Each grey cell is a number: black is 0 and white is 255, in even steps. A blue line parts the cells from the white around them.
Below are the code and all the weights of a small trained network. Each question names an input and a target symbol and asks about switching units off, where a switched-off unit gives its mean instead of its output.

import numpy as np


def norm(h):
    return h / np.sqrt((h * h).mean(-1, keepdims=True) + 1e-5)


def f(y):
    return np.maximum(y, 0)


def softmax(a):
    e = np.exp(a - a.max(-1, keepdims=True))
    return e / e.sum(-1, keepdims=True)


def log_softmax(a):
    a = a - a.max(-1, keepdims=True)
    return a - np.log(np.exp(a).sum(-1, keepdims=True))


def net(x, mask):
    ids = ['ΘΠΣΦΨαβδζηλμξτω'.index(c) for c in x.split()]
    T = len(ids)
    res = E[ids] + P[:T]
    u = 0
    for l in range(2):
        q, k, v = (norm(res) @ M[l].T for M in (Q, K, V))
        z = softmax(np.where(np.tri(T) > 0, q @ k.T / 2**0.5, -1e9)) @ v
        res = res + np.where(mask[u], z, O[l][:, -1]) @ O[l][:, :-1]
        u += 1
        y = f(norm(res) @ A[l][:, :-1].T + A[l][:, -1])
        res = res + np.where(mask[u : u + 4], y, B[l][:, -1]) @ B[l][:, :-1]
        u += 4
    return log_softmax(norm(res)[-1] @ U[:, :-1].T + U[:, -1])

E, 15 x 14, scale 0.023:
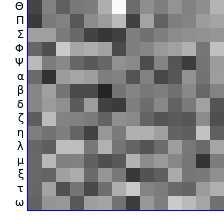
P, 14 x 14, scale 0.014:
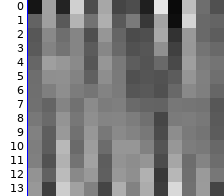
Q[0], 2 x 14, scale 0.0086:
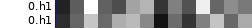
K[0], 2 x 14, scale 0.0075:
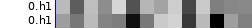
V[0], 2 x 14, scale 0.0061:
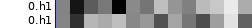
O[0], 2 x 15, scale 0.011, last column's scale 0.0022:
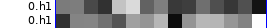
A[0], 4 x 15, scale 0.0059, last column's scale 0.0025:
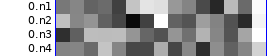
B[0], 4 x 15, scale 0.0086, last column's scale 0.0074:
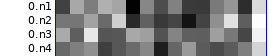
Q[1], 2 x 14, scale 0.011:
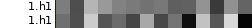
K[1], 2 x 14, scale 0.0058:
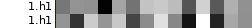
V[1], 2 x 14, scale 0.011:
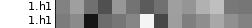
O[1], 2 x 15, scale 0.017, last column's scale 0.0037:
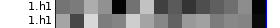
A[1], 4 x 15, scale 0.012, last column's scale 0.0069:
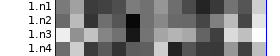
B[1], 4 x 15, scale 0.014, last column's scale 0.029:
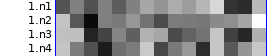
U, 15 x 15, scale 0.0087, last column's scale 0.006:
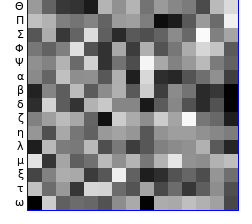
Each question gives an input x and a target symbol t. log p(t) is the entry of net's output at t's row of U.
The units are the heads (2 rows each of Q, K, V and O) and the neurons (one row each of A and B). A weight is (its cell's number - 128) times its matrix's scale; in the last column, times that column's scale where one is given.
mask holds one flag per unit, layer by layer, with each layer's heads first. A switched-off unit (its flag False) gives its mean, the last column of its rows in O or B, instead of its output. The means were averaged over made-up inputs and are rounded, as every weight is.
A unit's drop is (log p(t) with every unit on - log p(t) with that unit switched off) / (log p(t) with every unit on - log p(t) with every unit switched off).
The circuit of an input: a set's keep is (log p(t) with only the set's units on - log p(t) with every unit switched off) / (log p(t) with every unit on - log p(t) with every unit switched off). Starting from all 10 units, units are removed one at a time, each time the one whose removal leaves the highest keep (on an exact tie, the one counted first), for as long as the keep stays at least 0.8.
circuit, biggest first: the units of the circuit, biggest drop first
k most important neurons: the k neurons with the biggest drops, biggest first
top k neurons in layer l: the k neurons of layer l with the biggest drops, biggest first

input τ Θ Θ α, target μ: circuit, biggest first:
[1.h1; 0.n1; 0.n2; 1.n4]
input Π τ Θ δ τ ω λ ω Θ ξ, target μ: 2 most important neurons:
[0.n2; 0.n3]
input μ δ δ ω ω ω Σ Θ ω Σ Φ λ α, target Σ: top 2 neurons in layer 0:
[0.n3; 0.n4]
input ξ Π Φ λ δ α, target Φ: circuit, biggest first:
[0.h1; 1.n3; 1.n4]
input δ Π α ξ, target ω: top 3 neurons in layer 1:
[1.n2; 1.n4; 1.n1]
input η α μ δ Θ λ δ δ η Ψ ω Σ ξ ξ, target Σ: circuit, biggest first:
[1.n1; 1.n4]
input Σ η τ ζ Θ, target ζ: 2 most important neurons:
[1.n2; 1.n4]
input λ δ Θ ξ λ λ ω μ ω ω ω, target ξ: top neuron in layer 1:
[1.n2]
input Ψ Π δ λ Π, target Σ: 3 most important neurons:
[0.n4; 1.n4; 1.n1]
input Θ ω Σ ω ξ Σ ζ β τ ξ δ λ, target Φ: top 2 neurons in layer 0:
[0.n1; 0.n3]
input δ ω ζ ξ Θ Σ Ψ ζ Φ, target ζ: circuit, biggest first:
[1.n2; 0.h1]
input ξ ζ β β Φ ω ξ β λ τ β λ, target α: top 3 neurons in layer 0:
[0.n3; 0.n1; 0.n2]
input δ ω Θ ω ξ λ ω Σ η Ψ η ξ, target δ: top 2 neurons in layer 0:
[0.n1; 0.n2]
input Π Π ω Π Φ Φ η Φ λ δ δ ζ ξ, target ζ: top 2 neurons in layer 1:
[1.n2; 1.n4]
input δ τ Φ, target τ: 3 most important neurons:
[0.n1; 1.n1; 0.n2]
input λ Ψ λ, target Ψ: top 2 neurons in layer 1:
[1.n2; 1.n3]
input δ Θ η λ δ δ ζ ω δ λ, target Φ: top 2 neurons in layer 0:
[0.n2; 0.n3]
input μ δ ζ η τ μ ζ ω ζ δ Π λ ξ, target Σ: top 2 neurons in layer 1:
[1.n1; 1.n4]
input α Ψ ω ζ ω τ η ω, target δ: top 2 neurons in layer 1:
[1.n2; 1.n4]
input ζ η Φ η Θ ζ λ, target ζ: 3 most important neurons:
[1.n2; 0.n2; 1.n4]
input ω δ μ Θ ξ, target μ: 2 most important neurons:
[0.n2; 0.n1]
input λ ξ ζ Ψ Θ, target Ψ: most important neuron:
[1.n2]
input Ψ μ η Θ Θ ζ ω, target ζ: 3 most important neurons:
[1.n2; 0.n2; 1.n4]
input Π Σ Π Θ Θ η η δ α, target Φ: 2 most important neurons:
[1.n3; 1.n4]
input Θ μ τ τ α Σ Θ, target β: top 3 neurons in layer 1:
[1.n4; 1.n2; 1.n3]
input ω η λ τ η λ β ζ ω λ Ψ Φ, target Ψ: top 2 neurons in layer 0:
[0.n3; 0.n2]
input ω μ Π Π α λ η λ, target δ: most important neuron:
[1.n2]
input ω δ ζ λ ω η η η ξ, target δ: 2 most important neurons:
[1.n2; 0.n2]
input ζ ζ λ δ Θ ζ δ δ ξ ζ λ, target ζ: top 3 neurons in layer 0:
[0.n2; 0.n3; 0.n1]
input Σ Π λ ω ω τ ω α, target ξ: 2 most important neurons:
[1.n2; 0.n4]
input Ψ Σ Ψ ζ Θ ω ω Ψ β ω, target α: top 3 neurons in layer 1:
[1.n1; 1.n2; 1.n3]
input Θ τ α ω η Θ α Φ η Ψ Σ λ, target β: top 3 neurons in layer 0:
[0.n3; 0.n2; 0.n1]
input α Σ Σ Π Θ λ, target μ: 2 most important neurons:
[0.n1; 0.n2]
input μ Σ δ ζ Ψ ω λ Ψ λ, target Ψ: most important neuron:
[0.n3]
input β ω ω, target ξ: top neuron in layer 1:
[1.n2]
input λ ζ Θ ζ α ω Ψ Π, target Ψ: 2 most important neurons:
[1.n2; 0.n2]
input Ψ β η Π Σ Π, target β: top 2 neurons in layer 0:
[0.n2; 0.n4]
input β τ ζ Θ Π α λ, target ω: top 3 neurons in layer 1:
[1.n2; 1.n4; 1.n1]
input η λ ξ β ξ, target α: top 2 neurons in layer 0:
[0.n2; 0.n4]
